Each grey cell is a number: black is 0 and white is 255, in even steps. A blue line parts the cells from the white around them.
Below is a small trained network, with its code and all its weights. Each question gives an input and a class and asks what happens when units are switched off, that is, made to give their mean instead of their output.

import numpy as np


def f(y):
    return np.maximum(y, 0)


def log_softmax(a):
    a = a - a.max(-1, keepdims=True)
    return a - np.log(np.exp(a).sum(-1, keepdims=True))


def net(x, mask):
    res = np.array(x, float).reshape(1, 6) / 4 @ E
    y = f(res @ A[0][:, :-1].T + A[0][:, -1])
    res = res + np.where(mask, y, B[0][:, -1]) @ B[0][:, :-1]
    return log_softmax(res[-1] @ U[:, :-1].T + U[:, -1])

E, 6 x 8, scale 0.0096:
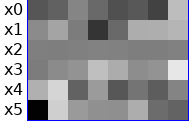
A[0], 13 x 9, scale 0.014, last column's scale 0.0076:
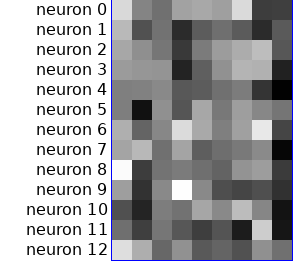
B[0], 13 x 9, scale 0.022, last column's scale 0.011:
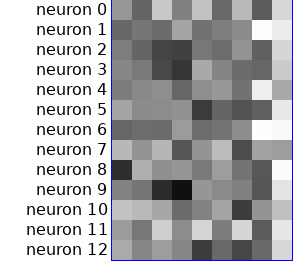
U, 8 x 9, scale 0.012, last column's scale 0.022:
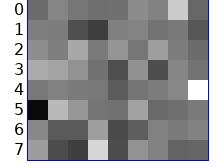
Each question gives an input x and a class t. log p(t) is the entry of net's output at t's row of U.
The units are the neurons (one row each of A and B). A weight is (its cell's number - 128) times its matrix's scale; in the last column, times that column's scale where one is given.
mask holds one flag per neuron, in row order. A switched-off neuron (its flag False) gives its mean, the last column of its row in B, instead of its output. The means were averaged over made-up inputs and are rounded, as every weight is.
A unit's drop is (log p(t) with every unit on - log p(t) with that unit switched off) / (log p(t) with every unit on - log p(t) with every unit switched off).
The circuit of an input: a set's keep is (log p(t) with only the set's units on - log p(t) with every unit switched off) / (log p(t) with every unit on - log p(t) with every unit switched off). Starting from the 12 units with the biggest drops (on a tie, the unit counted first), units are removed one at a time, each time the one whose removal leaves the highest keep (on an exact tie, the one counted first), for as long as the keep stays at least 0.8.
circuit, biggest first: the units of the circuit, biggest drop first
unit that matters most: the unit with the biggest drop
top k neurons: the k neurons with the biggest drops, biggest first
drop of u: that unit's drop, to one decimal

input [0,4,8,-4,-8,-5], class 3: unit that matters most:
neuron 5
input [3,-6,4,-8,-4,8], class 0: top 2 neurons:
[neuron 8; neuron 4]
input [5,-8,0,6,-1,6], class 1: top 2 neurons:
[neuron 9; neuron 8]
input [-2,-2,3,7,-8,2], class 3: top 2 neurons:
[neuron 10; neuron 5]
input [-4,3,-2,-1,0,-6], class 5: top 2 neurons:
[neuron 8; neuron 11]
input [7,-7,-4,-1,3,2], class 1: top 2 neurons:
[neuron 9; neuron 0]
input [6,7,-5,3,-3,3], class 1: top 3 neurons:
[neuron 3; neuron 2; neuron 0]
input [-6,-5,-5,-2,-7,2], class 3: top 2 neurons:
[neuron 10; neuron 11]
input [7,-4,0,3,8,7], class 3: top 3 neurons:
[neuron 8; neuron 0; neuron 7]
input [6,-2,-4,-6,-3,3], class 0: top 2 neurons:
[neuron 1; neuron 0]
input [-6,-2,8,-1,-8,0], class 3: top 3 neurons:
[neuron 10; neuron 5; neuron 11]
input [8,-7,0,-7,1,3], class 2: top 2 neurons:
[neuron 11; neuron 6]
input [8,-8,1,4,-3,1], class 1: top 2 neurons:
[neuron 9; neuron 0]
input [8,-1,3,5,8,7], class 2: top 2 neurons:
[neuron 11; neuron 8]
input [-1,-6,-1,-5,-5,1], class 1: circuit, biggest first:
[neuron 9]
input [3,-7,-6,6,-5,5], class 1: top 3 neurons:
[neuron 9; neuron 1; neuron 8]
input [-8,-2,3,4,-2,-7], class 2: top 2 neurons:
[neuron 0; neuron 1]
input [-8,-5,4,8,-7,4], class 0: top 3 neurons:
[neuron 6; neuron 11; neuron 12]
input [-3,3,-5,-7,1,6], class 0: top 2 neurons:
[neuron 8; neuron 4]
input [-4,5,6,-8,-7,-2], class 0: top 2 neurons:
[neuron 1; neuron 4]
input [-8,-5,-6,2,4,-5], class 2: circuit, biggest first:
[neuron 0]
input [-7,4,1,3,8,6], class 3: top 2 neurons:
[neuron 11; neuron 7]
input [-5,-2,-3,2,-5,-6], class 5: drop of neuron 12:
0.2
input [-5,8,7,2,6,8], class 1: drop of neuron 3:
0.1
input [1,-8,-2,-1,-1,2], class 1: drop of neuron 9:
0.5
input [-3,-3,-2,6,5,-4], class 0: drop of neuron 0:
-0.1
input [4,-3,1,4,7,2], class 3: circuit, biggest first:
[neuron 12]
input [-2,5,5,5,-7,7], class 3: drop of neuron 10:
0.6
